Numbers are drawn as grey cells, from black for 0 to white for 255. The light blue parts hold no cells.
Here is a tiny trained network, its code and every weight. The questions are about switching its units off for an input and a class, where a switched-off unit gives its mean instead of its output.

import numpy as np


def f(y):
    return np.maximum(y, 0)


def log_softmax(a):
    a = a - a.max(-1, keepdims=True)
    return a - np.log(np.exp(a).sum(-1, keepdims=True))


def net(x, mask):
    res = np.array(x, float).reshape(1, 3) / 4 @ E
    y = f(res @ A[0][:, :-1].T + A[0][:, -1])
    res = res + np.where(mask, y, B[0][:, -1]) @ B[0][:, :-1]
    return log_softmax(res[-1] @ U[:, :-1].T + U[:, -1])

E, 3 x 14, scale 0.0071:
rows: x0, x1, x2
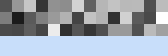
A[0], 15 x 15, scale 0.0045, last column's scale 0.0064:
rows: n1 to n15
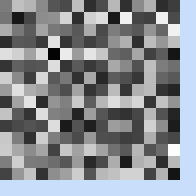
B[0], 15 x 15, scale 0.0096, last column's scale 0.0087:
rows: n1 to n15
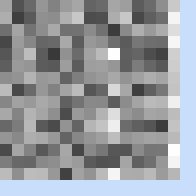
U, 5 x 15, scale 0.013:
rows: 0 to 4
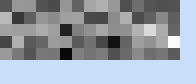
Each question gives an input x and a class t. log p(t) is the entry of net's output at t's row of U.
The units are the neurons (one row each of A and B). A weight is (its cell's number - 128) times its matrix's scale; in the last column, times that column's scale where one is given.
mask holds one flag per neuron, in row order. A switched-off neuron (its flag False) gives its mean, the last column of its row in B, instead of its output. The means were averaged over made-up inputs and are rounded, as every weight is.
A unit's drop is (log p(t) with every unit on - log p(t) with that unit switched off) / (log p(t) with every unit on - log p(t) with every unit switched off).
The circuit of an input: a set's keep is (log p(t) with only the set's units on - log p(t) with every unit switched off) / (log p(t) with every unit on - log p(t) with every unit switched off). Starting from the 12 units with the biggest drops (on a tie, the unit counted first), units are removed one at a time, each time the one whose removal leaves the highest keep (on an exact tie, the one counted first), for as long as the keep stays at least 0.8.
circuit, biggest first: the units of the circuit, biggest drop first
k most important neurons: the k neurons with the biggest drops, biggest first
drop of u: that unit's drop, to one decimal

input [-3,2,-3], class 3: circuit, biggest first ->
n11, n8
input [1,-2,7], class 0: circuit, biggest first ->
n11
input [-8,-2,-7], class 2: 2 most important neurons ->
n7, n10
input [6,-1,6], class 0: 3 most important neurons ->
n4, n11, n6
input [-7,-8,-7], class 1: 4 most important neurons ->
n8, n14, n1, n4
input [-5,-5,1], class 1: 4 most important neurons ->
n14, n8, n9, n1
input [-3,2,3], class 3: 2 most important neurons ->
n5, n15
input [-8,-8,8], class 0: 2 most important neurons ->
n11, n6
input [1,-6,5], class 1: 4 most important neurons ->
n14, n8, n1, n5
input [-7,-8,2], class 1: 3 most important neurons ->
n8, n14, n1
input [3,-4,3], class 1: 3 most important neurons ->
n13, n5, n14
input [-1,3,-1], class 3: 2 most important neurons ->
n8, n1
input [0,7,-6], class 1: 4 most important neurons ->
n2, n4, n11, n6
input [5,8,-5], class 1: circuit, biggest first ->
n2
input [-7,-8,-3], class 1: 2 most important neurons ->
n8, n14
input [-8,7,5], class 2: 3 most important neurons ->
n10, n7, n12
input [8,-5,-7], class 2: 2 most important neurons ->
n9, n15
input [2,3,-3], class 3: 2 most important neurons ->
n11, n8
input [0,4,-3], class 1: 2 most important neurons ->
n2, n4
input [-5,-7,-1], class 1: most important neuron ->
n8
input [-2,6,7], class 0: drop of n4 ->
0.4
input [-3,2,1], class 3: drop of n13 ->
-0.1
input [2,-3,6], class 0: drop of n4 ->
0.0
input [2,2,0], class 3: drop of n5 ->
0.1
